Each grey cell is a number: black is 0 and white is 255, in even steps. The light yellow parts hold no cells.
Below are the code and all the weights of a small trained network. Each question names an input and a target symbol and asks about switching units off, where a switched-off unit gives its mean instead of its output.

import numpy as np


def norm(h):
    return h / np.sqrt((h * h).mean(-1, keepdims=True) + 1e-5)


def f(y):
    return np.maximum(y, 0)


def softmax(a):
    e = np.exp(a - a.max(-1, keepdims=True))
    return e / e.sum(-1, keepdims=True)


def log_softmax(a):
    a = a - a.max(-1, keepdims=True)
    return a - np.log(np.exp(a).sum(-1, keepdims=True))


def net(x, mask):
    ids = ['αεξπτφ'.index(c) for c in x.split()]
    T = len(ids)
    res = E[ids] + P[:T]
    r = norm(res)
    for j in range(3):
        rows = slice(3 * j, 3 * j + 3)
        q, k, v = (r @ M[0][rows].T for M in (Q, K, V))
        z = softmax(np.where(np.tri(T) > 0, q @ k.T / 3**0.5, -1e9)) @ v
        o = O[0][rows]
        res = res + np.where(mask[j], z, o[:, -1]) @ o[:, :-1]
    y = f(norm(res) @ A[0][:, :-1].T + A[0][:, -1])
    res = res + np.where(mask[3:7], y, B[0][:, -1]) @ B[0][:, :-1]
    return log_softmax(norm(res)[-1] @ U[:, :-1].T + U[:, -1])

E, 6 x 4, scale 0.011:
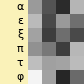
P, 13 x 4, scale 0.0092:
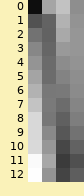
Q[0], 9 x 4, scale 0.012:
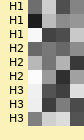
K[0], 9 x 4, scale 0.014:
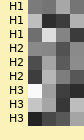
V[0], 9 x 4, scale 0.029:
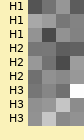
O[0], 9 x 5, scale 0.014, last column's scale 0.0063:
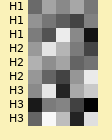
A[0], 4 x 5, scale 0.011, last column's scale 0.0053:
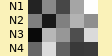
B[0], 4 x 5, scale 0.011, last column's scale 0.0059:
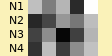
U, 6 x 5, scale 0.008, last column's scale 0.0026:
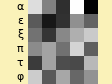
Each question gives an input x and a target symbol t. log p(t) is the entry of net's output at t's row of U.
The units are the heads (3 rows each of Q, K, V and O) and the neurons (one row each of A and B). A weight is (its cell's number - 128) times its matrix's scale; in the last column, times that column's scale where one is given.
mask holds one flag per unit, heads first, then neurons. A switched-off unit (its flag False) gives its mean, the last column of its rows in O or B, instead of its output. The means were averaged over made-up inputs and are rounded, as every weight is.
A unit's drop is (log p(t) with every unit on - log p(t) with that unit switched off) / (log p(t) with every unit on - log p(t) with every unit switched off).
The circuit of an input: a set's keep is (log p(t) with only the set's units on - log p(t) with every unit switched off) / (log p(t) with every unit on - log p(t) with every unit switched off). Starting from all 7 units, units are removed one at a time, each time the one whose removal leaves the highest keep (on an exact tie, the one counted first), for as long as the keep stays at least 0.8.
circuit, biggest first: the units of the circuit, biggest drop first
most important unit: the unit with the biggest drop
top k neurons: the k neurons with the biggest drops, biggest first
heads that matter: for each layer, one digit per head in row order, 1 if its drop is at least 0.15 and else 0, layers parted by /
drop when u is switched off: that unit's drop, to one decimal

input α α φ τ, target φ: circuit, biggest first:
(H1, H3)
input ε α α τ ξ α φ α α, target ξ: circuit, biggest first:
(H1, H2, H3)
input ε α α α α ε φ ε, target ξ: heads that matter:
110
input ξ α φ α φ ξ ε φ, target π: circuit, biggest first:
(H1)
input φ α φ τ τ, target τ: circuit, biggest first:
(H1, H3)
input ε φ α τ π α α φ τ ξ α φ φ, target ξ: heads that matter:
111
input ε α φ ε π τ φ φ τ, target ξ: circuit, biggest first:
(H1, H2, H3)
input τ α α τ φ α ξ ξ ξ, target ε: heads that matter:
010
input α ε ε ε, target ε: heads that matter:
001
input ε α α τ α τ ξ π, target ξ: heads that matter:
100
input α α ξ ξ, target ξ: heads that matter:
001
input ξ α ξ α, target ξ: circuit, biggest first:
(H3, H1)
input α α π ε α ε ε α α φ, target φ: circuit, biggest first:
(H3, H1)
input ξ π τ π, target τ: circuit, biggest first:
(H3)
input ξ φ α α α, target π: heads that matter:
110
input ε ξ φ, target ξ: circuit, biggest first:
(H1, H2, H3)
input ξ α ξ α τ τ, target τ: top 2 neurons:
(N3, N1)
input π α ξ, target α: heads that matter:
001
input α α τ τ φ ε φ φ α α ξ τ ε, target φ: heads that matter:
101
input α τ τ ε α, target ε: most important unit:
H3
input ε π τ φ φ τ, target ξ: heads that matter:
110
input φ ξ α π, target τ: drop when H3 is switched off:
0.4
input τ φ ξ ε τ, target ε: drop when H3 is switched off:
0.1
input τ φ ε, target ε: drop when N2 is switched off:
0.2
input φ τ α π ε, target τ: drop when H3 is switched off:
0.5
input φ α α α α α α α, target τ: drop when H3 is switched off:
0.5
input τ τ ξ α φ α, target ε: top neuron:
(N2)
